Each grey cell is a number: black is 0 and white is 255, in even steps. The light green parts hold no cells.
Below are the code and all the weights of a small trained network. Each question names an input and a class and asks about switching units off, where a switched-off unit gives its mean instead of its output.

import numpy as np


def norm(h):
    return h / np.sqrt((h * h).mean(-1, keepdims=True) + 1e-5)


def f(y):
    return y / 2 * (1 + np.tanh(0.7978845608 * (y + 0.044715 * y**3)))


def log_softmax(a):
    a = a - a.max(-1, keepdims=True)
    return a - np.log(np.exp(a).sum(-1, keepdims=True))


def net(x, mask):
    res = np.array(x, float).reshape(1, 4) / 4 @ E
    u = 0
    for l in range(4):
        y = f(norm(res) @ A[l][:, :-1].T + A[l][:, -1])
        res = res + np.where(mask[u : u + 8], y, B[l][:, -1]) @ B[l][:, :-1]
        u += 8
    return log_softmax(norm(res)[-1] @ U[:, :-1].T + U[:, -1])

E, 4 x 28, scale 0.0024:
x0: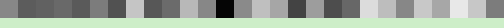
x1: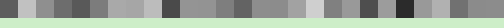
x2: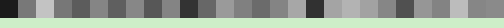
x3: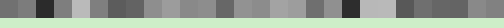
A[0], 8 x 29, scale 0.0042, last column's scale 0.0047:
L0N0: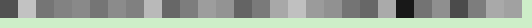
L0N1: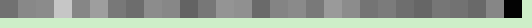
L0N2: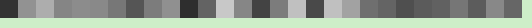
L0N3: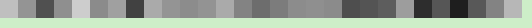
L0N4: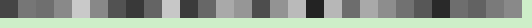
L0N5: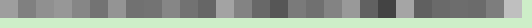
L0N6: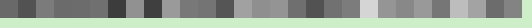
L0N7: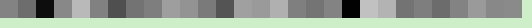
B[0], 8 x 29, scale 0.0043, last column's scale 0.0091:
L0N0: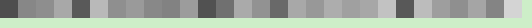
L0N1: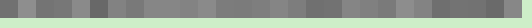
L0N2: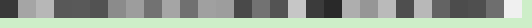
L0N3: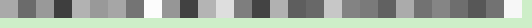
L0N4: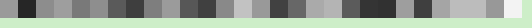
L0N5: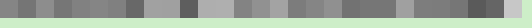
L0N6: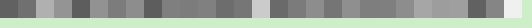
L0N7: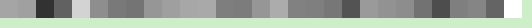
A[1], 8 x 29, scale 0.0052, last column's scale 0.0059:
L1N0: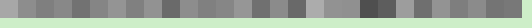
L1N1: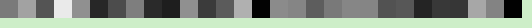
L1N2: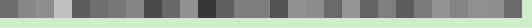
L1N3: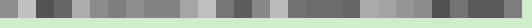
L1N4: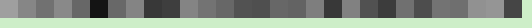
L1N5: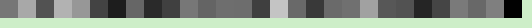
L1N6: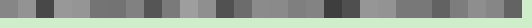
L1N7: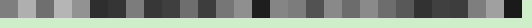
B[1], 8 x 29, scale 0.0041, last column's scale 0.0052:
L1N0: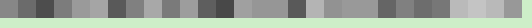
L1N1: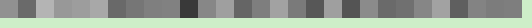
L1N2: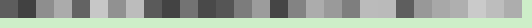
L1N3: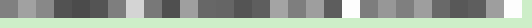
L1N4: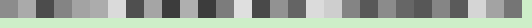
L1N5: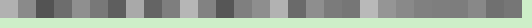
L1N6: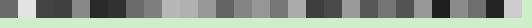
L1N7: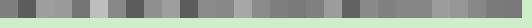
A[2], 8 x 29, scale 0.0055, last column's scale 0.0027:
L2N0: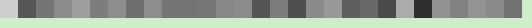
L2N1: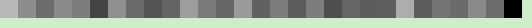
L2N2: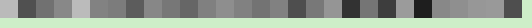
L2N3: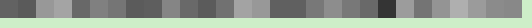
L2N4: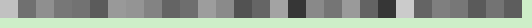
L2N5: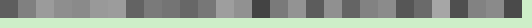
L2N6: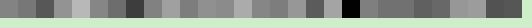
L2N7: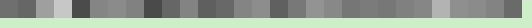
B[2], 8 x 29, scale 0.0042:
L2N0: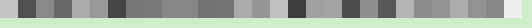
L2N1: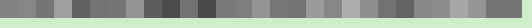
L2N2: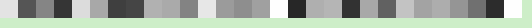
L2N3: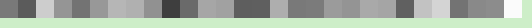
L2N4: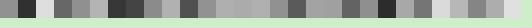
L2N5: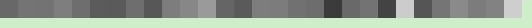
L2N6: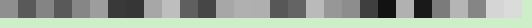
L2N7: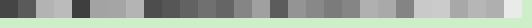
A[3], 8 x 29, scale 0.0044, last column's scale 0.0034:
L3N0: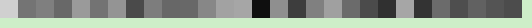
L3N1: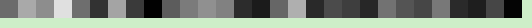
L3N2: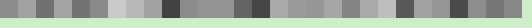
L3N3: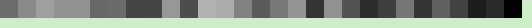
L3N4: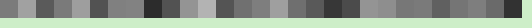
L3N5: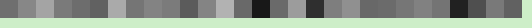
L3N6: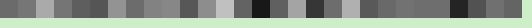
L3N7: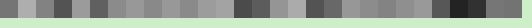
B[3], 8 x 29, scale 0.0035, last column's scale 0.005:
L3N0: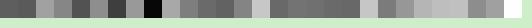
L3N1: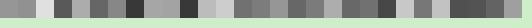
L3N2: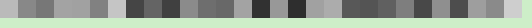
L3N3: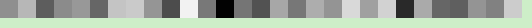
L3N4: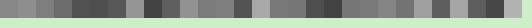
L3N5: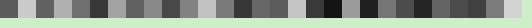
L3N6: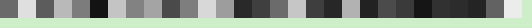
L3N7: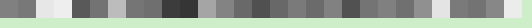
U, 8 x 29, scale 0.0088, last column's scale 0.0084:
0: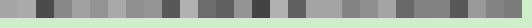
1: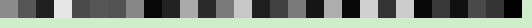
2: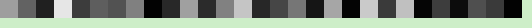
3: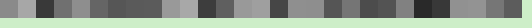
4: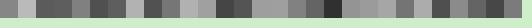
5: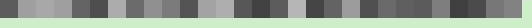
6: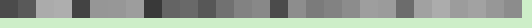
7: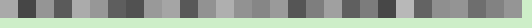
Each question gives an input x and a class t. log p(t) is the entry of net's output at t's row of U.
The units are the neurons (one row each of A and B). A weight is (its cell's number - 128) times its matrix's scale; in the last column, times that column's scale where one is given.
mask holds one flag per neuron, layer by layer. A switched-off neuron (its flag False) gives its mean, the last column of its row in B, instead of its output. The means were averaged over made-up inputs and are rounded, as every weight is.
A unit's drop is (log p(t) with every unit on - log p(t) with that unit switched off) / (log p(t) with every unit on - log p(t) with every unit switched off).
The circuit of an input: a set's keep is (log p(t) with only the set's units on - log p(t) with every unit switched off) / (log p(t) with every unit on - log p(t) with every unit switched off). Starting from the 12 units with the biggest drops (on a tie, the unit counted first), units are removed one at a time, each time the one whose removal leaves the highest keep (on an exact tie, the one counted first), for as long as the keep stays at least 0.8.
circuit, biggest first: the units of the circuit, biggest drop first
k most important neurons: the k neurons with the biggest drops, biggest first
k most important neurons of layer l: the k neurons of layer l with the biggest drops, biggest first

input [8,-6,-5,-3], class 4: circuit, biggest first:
[L0N4]
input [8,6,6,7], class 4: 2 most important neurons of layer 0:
[L0N4 L0N7]
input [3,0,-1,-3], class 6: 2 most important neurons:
[L0N7 L0N3]
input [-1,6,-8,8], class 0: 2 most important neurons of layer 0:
[L0N4 L0N0]
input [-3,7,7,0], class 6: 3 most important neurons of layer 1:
[L1N2 L1N6 L1N3]
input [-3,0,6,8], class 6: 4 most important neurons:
[L0N4 L0N2 L0N0 L0N3]
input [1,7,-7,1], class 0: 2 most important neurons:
[L0N4 L0N2]
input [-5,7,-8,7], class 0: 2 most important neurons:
[L0N4 L0N0]
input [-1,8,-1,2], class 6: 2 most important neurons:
[L0N0 L0N7]
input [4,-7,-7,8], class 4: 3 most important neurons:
[L0N7 L1N3 L0N4]
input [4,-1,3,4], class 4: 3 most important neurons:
[L0N7 L1N3 L0N4]
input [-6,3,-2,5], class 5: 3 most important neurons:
[L0N2 L0N0 L0N7]
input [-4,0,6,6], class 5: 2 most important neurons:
[L0N2 L0N6]
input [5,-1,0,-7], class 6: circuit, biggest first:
[L0N3]
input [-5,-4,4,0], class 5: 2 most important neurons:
[L0N2 L0N7]
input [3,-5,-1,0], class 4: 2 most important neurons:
[L0N4 L0N3]
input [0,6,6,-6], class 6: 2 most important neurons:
[L0N3 L0N7]
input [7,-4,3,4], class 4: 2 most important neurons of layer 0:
[L0N7 L0N4]
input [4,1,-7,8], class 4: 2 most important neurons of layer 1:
[L1N3 L1N6]
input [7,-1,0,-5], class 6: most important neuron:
[L0N7]
